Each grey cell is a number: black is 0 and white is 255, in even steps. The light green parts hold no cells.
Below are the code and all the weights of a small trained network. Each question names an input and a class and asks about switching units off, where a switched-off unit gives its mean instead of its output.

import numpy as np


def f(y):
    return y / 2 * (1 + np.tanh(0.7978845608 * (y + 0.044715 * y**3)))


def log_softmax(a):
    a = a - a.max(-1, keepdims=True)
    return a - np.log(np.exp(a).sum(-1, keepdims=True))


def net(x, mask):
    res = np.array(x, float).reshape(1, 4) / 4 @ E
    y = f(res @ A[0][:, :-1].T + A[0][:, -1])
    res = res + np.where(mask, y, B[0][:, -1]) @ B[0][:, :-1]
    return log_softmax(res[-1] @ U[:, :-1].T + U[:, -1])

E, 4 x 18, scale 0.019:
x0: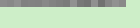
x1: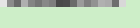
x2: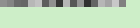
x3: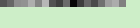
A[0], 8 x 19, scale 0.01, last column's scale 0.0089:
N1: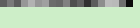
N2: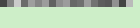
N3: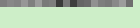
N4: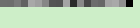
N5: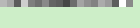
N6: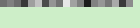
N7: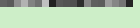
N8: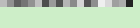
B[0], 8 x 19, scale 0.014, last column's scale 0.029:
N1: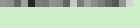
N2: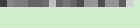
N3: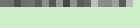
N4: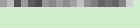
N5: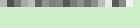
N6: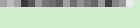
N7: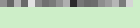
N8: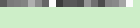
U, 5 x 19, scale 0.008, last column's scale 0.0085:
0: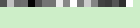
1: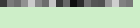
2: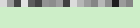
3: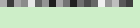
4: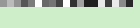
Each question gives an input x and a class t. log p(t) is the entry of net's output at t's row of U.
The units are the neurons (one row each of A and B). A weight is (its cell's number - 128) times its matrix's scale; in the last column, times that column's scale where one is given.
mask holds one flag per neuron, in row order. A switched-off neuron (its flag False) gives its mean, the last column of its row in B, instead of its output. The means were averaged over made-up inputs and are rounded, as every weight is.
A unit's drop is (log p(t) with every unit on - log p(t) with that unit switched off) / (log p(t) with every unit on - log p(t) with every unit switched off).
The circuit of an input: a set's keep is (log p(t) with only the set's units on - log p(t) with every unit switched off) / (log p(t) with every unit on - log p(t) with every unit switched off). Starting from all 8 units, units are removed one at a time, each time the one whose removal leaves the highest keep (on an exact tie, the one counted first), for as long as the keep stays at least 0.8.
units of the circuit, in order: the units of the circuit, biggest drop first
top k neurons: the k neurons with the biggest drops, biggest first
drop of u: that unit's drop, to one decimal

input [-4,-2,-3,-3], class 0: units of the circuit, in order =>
(N5)
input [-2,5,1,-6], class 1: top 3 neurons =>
(N8; N1; N4)
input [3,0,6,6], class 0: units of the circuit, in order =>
(N1; N5)
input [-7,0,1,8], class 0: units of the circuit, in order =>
(N1; N5)
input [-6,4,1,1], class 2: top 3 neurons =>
(N7; N2; N5)
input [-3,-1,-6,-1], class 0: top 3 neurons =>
(N8; N5; N7)
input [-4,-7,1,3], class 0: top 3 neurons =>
(N8; N2; N5)
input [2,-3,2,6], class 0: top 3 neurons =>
(N1; N4; N8)
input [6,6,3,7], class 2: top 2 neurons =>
(N1; N4)
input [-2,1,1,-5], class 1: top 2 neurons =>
(N1; N4)
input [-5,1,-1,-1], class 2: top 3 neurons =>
(N7; N8; N6)
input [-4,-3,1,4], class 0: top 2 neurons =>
(N8; N1)
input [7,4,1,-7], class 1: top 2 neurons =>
(N8; N1)
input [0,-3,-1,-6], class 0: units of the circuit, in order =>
(N5)
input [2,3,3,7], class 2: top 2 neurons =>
(N1; N4)
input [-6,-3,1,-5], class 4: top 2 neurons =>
(N1; N4)
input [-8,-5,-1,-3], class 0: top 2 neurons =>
(N8; N7)
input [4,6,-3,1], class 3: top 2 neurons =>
(N1; N4)
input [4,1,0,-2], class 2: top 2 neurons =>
(N7; N8)
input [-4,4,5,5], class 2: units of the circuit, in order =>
(N1)
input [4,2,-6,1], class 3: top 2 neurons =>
(N8; N1)
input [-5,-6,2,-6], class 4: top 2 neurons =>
(N6; N1)
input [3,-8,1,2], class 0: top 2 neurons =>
(N8; N2)
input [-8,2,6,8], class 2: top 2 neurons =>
(N1; N4)
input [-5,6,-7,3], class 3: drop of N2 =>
0.0
